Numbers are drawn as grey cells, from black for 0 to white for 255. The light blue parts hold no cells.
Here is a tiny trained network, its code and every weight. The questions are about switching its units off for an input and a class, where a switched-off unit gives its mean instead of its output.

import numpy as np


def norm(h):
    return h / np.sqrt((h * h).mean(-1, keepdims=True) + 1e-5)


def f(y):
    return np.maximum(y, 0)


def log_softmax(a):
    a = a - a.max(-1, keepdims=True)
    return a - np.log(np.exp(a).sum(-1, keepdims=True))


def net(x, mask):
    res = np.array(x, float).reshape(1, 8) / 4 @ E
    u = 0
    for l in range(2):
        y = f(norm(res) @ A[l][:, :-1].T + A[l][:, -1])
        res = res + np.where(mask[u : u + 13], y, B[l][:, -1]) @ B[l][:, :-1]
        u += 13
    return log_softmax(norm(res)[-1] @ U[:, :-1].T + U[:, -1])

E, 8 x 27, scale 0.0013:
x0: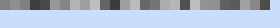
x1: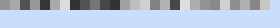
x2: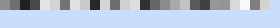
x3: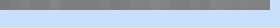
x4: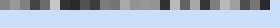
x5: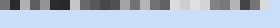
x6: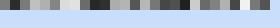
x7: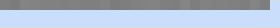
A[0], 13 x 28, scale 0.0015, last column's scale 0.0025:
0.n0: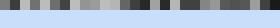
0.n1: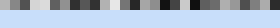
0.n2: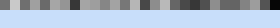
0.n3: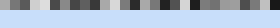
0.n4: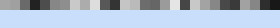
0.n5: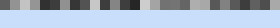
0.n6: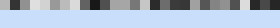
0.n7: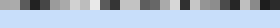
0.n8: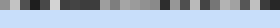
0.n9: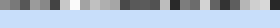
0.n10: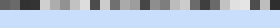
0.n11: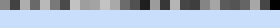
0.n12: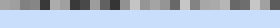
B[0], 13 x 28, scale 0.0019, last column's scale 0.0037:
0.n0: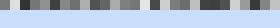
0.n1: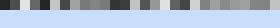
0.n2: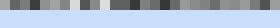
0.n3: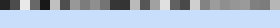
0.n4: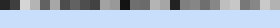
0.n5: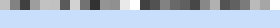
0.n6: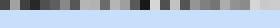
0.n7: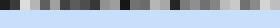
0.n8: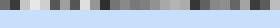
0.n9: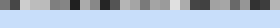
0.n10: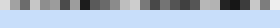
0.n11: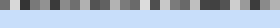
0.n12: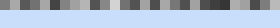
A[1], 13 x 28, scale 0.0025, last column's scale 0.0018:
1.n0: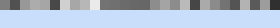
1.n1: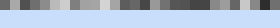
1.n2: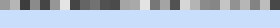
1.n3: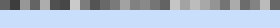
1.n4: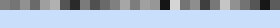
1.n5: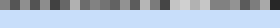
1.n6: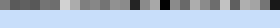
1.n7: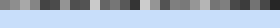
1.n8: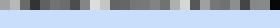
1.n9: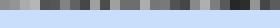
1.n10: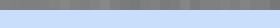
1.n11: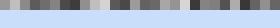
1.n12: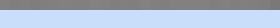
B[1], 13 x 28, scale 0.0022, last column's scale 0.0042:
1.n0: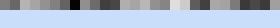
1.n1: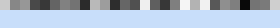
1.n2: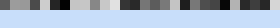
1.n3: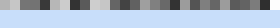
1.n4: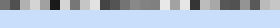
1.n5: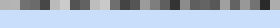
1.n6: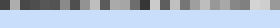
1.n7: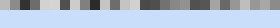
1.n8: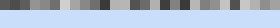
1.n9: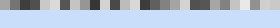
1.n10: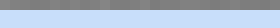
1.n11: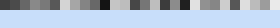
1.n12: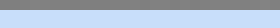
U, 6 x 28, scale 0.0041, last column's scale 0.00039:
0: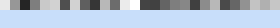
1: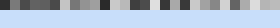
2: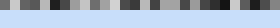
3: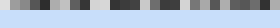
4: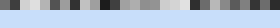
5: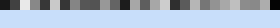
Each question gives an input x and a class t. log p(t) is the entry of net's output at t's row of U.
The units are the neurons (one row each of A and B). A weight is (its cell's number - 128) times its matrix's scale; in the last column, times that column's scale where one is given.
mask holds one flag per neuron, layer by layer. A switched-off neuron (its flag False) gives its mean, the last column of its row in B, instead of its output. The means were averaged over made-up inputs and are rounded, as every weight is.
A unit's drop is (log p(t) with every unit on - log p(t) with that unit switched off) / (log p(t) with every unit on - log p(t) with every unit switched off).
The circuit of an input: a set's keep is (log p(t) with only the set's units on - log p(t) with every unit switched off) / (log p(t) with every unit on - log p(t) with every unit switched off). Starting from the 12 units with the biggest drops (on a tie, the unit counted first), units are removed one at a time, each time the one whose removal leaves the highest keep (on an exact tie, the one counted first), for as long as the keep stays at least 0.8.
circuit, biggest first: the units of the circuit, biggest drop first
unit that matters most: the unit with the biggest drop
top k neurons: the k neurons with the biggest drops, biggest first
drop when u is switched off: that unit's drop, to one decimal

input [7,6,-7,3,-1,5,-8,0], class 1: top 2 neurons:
[1.n11 0.n10]
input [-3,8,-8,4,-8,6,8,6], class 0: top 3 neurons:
[1.n9 1.n7 1.n11]
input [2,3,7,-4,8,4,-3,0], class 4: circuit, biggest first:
[0.n8 1.n4]
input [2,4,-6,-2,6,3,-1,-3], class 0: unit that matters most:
1.n9
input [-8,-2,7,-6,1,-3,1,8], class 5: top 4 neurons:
[0.n1 0.n3 0.n5 1.n9]
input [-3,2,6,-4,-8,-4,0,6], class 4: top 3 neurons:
[0.n9 1.n0 0.n5]
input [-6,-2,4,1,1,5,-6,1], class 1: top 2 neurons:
[1.n11 0.n5]
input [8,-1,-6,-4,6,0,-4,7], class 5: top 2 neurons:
[0.n4 0.n7]
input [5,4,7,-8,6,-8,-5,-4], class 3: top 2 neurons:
[1.n1 0.n5]
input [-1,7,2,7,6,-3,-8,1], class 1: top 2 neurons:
[1.n11 1.n8]
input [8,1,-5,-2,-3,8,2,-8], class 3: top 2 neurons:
[1.n3 1.n5]
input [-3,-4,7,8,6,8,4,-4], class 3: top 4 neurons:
[1.n3 0.n5 1.n5 1.n9]
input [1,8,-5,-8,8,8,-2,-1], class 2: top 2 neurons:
[1.n2 0.n12]
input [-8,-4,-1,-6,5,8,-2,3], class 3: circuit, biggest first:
[1.n3]
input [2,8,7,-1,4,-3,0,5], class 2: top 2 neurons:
[1.n2 0.n5]
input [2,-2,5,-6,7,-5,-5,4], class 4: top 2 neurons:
[0.n8 1.n4]
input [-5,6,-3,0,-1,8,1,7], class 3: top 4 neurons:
[1.n3 1.n5 0.n0 0.n11]
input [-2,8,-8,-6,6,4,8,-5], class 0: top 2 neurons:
[1.n9 1.n7]
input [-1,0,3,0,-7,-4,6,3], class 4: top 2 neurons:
[0.n9 1.n0]
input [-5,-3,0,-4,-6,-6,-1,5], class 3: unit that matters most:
1.n1
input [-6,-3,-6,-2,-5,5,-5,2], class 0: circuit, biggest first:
[1.n9 1.n7]
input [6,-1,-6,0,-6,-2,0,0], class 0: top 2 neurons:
[1.n9 0.n8]
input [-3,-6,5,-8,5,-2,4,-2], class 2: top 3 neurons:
[0.n5 0.n0 0.n11]
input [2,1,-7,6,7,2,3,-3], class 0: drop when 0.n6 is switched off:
0.0
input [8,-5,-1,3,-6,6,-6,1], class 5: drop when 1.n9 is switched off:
-0.2
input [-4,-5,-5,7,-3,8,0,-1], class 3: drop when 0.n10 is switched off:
0.1
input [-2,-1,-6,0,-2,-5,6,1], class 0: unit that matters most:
1.n9
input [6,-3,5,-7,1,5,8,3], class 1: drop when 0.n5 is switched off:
0.2
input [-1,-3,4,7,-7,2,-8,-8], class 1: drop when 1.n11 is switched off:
1.1
